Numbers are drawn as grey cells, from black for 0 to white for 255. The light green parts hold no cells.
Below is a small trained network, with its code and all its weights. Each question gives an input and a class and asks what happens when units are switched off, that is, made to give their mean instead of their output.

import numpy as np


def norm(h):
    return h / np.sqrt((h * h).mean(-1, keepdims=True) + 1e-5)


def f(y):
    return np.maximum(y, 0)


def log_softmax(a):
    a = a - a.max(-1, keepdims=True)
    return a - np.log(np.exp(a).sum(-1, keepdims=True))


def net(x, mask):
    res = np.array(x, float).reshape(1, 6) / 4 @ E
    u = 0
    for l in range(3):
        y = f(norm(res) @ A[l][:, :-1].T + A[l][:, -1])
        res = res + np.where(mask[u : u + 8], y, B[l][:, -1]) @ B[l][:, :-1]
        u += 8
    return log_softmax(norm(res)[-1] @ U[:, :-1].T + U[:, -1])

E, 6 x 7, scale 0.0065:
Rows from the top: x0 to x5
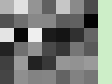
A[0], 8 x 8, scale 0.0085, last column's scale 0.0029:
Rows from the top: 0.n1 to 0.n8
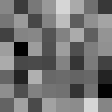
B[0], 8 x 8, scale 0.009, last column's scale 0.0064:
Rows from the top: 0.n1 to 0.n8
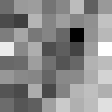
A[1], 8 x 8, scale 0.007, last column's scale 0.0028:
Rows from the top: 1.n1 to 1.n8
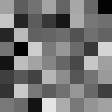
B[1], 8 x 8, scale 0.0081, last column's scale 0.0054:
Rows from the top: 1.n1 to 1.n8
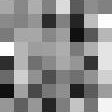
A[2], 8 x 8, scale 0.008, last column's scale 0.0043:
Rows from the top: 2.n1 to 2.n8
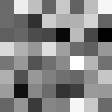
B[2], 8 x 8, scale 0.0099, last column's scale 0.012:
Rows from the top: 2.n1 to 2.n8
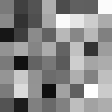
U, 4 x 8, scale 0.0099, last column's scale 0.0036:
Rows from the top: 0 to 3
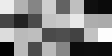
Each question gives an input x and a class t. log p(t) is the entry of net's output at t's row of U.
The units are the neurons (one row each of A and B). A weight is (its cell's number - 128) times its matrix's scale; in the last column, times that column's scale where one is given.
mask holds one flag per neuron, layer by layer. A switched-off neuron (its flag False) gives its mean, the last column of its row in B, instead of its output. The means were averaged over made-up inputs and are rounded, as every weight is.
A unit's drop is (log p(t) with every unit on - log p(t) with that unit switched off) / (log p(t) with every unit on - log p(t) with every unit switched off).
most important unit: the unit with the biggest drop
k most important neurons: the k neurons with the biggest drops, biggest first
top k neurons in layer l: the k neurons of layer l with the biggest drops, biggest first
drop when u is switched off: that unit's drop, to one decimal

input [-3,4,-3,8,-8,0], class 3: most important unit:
0.n4
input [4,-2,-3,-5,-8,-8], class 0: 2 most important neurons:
2.n4; 0.n8
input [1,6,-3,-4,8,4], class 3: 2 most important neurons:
0.n3; 1.n3
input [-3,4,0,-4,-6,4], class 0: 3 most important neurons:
1.n4; 2.n4; 0.n5
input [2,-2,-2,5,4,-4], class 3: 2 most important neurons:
0.n3; 1.n3
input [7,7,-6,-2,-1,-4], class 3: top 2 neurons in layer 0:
0.n4; 0.n8
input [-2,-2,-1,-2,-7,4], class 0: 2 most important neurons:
0.n8; 2.n4
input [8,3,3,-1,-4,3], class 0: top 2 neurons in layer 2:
2.n4; 2.n7
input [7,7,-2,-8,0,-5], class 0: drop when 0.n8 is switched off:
0.1
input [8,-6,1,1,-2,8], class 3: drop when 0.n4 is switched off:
0.4
